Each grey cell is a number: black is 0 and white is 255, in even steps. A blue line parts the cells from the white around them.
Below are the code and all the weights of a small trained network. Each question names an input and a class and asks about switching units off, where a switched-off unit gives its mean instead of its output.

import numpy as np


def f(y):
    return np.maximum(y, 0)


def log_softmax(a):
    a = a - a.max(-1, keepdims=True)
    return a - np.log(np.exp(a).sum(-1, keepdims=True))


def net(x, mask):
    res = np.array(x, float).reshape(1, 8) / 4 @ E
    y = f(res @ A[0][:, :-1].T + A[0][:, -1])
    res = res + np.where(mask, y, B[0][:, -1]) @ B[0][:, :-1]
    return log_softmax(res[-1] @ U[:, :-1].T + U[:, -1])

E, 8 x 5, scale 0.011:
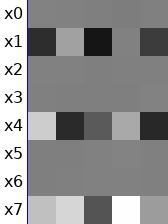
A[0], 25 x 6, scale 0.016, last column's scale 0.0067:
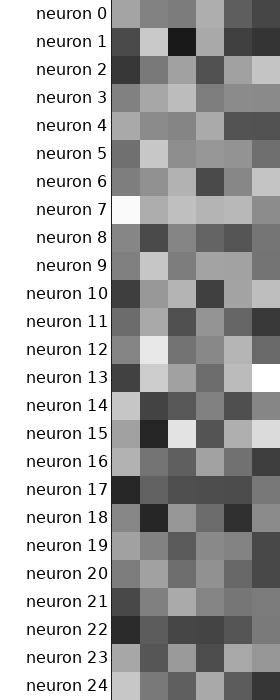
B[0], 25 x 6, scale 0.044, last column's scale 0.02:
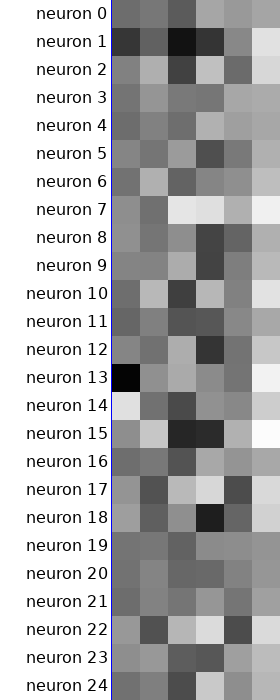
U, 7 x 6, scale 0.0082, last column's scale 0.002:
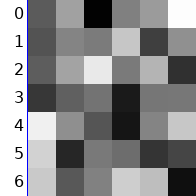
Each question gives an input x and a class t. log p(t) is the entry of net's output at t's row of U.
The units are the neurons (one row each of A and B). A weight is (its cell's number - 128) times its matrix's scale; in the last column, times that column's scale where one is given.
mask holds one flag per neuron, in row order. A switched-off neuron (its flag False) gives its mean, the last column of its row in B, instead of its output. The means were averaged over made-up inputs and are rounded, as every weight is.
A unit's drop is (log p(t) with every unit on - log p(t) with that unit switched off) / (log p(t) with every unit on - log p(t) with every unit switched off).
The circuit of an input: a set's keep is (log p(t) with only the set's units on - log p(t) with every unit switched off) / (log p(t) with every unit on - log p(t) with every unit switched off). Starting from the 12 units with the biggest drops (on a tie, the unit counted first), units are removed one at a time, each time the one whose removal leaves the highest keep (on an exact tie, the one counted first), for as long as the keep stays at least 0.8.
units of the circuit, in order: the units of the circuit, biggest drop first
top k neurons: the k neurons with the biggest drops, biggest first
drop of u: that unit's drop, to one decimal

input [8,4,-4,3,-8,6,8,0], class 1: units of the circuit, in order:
(neuron 15)
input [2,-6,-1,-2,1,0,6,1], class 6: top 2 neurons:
(neuron 7; neuron 1)
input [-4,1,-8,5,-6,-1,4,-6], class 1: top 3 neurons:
(neuron 22; neuron 17; neuron 1)
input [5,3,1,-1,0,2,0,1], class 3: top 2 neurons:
(neuron 10; neuron 2)
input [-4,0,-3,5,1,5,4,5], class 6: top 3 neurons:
(neuron 15; neuron 13; neuron 7)
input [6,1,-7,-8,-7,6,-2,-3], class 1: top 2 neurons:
(neuron 1; neuron 13)
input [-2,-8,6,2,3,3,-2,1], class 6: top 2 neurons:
(neuron 7; neuron 1)
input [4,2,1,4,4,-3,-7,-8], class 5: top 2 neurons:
(neuron 22; neuron 17)
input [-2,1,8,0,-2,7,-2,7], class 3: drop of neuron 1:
0.3
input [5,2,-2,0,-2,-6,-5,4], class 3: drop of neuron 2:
0.0
